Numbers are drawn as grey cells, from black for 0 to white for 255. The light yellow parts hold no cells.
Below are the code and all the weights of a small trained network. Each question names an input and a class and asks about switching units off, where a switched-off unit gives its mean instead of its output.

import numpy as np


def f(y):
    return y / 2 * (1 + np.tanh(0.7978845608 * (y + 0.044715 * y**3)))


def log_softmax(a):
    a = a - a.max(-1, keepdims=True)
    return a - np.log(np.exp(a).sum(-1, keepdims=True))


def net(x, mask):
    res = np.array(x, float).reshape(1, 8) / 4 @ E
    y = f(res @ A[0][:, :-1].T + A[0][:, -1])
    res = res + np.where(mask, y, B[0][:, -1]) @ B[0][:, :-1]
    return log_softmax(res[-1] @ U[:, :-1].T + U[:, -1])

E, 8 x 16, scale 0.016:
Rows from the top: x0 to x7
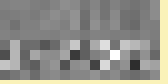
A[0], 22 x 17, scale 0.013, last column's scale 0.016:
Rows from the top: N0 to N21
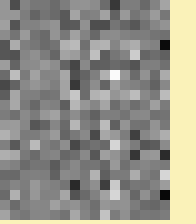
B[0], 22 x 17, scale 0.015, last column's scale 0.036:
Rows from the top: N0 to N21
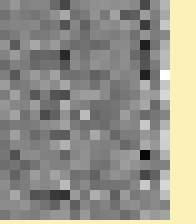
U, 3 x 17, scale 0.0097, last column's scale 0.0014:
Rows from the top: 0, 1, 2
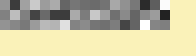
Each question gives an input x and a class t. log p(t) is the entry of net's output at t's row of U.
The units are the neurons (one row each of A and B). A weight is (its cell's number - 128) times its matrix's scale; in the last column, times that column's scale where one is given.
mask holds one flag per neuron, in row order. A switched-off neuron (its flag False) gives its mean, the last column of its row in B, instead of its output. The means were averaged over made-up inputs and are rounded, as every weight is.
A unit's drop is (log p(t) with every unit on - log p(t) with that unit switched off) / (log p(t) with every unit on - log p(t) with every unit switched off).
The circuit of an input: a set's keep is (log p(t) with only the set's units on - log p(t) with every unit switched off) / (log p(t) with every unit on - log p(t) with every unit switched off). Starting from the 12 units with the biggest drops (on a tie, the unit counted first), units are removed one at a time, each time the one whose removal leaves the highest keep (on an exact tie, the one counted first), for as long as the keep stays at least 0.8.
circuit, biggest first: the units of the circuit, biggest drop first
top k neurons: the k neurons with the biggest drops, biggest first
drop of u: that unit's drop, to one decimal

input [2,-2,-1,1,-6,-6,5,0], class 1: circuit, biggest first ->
N7
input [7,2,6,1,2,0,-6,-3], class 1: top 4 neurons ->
N7, N5, N9, N15
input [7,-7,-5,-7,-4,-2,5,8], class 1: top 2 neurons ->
N7, N13
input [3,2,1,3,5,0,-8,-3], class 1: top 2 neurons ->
N9, N7
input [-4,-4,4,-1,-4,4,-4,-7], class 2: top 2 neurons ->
N18, N14
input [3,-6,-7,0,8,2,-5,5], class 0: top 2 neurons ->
N4, N17
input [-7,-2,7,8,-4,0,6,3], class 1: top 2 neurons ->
N13, N7
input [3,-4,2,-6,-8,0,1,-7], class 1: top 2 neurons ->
N7, N17
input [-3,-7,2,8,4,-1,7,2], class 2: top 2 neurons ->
N12, N19
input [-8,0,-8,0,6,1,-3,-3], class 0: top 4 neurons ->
N4, N19, N13, N17
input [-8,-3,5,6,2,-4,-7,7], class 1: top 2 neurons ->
N7, N5
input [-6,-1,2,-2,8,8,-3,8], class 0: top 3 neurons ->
N7, N4, N13
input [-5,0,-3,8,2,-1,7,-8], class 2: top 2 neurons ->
N19, N12
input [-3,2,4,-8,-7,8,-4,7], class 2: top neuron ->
N18
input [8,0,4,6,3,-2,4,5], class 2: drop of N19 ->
0.2
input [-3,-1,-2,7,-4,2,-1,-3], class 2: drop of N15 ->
0.1
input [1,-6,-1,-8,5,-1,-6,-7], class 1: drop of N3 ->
0.0
